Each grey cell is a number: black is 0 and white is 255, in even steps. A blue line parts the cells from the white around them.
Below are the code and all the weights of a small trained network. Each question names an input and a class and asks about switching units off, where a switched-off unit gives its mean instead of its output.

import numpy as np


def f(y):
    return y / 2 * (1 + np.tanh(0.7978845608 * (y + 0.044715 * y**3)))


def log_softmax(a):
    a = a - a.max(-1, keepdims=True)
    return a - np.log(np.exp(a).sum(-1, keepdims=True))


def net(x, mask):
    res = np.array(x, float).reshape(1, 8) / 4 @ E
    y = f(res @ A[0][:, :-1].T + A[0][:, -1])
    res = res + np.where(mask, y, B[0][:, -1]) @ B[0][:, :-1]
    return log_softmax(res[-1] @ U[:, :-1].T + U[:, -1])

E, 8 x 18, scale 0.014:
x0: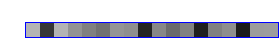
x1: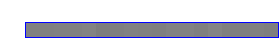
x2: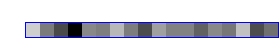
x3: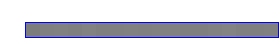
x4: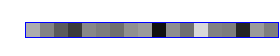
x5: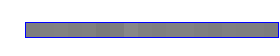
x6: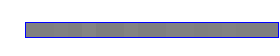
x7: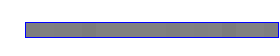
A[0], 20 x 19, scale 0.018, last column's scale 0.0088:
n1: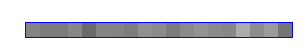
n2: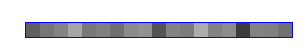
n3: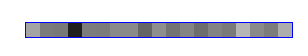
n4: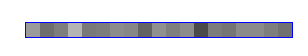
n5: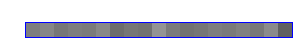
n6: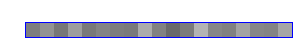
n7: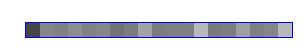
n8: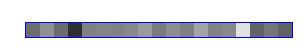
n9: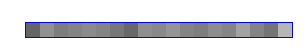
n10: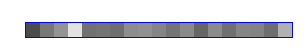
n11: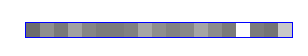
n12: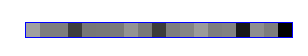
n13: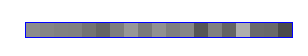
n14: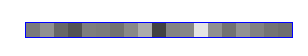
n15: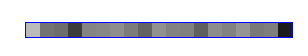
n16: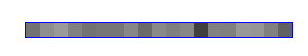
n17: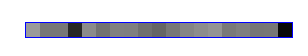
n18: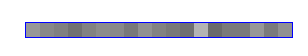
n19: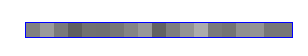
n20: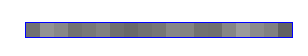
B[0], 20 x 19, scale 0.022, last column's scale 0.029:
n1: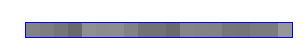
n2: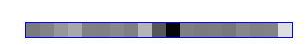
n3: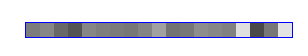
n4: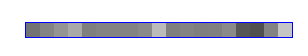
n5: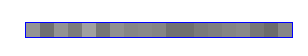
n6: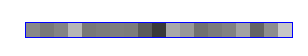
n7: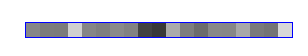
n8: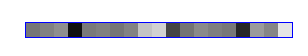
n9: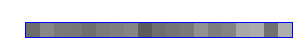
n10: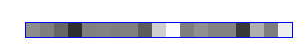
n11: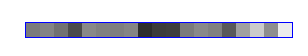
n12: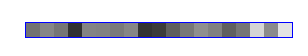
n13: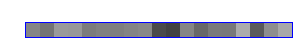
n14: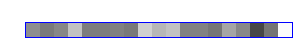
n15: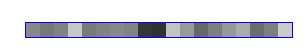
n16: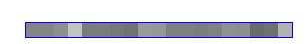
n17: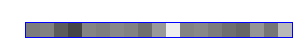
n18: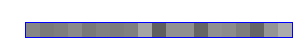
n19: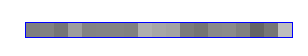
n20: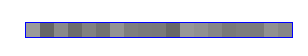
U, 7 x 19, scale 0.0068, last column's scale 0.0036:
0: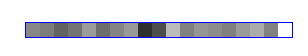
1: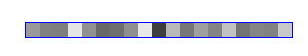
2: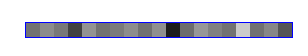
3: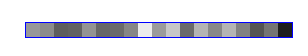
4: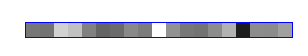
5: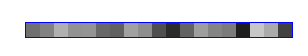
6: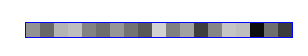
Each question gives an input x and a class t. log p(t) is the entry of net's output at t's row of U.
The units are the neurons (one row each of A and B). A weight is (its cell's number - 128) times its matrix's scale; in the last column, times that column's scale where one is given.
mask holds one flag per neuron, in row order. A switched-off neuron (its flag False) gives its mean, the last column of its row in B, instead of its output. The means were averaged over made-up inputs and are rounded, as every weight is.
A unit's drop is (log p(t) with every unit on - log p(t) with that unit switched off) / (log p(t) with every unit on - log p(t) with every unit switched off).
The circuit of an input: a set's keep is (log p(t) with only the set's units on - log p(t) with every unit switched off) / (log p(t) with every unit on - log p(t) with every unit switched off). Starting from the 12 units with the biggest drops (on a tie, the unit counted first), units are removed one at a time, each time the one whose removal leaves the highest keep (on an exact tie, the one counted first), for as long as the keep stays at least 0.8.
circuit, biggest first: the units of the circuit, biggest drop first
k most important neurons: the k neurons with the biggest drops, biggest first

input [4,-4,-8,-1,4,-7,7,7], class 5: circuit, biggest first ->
n2
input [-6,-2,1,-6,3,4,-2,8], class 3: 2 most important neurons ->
n8, n14
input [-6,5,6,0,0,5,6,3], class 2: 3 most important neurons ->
n11, n8, n10
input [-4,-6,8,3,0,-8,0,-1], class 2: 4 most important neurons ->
n11, n8, n10, n3
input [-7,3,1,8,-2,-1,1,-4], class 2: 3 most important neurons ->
n8, n11, n10
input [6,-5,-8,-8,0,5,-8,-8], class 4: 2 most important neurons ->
n10, n11
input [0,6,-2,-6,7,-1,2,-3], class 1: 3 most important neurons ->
n14, n11, n8
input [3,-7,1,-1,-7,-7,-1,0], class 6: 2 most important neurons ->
n8, n13
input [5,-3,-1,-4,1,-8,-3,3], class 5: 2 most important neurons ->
n14, n3
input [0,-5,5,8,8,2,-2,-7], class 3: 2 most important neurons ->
n14, n11
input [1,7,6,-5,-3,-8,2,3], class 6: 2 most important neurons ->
n15, n12
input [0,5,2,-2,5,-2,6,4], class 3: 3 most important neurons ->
n11, n14, n7
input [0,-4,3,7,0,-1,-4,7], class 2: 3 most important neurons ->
n14, n10, n7
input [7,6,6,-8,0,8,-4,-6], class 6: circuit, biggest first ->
n11
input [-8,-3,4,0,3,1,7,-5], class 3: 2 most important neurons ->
n14, n8
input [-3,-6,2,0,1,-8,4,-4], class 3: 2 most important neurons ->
n12, n2
